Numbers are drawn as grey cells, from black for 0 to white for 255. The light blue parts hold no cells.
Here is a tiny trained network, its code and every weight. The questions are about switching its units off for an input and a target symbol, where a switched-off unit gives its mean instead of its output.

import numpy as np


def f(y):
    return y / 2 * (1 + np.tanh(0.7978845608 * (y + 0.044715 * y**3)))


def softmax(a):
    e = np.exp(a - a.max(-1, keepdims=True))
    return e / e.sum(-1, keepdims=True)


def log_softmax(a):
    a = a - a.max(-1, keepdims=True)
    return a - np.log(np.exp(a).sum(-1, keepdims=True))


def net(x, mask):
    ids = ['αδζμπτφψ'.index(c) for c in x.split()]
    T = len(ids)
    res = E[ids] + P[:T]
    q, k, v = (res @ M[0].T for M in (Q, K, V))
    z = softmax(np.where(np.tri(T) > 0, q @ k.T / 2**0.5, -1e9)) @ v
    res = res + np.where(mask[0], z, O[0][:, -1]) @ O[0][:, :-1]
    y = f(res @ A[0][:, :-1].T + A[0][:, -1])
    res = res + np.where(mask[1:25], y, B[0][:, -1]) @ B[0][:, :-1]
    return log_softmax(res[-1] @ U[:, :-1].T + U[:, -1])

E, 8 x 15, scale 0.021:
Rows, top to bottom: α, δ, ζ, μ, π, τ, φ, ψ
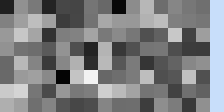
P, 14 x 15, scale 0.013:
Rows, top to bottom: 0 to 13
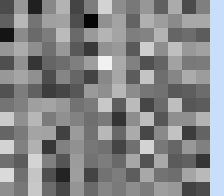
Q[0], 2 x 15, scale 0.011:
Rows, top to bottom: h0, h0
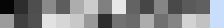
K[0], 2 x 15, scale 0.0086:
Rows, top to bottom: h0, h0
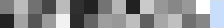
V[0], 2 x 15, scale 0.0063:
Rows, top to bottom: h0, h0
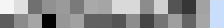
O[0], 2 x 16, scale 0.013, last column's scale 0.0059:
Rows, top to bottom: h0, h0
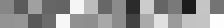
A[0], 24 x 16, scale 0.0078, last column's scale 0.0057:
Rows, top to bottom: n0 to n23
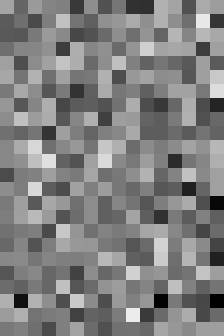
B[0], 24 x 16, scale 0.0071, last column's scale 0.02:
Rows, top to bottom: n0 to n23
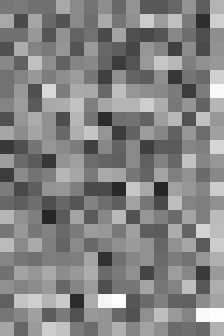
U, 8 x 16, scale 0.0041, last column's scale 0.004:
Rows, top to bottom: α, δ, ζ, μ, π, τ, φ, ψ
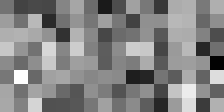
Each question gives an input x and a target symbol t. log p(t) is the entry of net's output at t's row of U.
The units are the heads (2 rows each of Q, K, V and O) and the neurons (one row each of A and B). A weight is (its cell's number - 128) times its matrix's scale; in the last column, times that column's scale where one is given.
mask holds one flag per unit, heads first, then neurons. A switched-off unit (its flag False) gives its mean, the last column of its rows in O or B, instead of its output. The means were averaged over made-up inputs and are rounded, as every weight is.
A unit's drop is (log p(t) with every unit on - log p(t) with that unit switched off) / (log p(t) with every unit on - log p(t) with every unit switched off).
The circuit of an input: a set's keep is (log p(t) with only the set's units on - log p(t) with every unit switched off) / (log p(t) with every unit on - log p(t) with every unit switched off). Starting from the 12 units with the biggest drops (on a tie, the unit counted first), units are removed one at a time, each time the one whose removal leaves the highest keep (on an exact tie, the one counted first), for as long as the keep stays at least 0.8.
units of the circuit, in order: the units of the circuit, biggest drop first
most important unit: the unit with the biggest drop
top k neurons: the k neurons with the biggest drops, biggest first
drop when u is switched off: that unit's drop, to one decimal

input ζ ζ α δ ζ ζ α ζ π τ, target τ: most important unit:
n3
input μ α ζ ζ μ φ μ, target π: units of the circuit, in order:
(n21; n13; h0)
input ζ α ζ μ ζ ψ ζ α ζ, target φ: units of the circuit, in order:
(h0; n22)
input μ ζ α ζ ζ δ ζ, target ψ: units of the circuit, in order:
(n21; h0; n13; n6)
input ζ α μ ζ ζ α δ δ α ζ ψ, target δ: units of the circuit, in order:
(h0; n6)
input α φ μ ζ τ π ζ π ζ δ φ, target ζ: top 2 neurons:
(n22; n8)
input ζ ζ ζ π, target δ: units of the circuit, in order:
(h0; n1)
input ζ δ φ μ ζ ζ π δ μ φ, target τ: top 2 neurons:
(n13; n1)
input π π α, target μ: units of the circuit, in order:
(h0; n22; n6; n17)
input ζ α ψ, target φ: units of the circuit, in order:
(h0; n22; n14)
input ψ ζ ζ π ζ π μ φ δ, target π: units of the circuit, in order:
(n21; h0)
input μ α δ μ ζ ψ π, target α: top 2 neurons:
(n13; n21)
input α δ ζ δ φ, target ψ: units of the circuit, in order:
(h0; n21; n13; n6)
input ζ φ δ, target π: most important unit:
n21
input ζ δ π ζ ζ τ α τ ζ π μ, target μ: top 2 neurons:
(n7; n6)
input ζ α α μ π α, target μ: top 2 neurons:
(n22; n6)
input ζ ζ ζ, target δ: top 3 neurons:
(n6; n1; n13)
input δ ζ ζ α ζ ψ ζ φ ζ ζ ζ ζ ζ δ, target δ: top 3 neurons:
(n6; n13; n1)
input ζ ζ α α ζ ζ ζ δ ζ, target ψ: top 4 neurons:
(n21; n13; n6; n15)
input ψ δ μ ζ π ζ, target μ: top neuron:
(n22)
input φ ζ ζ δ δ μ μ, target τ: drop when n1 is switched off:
0.5
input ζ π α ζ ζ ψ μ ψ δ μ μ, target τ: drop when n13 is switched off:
0.4
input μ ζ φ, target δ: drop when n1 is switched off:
0.2
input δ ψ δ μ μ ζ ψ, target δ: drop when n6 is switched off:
0.3
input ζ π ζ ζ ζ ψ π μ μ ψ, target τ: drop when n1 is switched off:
0.2
